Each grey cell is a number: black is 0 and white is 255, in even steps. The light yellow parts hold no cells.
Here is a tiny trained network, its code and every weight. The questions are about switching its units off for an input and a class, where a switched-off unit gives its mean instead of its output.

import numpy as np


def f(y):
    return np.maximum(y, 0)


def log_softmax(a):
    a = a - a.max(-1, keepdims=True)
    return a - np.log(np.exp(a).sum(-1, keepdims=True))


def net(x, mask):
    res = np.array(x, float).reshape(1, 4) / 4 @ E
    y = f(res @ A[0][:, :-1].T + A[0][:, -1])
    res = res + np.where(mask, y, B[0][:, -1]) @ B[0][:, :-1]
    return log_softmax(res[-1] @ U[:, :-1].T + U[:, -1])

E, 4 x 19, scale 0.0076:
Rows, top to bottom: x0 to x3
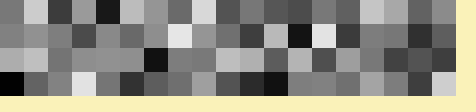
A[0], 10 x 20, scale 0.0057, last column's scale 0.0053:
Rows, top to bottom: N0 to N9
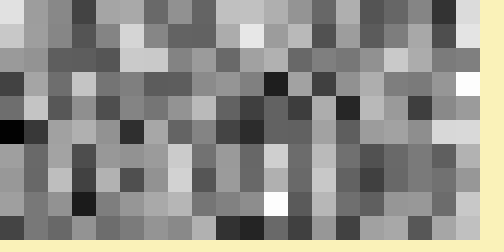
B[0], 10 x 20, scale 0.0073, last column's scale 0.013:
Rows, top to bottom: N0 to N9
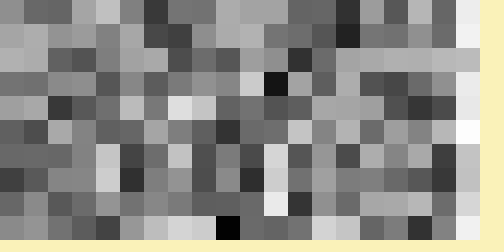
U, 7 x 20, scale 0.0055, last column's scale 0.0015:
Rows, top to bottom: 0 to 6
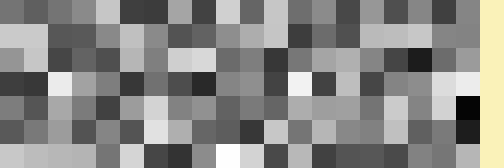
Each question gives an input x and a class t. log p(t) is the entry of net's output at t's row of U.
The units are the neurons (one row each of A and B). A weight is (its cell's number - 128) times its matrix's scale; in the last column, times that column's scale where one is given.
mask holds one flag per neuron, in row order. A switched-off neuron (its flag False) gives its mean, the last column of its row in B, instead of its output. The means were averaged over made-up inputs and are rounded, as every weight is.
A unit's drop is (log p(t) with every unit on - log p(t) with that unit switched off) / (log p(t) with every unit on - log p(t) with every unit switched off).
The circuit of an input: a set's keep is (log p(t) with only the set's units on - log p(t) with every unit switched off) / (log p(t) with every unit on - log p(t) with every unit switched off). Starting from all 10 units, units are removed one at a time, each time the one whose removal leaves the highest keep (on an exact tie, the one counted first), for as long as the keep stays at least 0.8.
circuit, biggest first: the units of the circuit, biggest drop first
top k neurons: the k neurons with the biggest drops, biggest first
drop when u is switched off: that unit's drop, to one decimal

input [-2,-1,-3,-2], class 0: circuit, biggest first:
N9
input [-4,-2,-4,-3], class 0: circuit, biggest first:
N7, N9
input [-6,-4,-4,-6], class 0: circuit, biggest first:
N7, N0
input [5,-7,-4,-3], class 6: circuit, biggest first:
N8, N9
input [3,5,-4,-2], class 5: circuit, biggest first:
N3, N1
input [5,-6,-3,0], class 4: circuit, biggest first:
N4, N0
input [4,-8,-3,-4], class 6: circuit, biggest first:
N8, N1
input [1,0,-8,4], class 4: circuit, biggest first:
N5, N7
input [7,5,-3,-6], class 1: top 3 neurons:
N2, N8, N5
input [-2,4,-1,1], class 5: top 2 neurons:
N0, N1
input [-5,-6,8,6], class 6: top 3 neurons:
N5, N7, N9
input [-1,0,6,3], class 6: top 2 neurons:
N5, N9
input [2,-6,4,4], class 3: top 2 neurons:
N4, N0
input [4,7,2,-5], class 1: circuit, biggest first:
N8
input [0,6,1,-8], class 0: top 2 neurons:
N7, N6
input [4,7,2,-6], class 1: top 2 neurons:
N2, N8
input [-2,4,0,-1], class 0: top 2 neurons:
N9, N5
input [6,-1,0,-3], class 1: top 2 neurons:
N9, N2
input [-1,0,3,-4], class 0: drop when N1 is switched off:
-0.1
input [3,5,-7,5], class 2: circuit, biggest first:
N4
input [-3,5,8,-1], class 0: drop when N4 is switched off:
0.0
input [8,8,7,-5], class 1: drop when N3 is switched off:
0.1
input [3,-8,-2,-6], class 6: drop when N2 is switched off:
-0.1
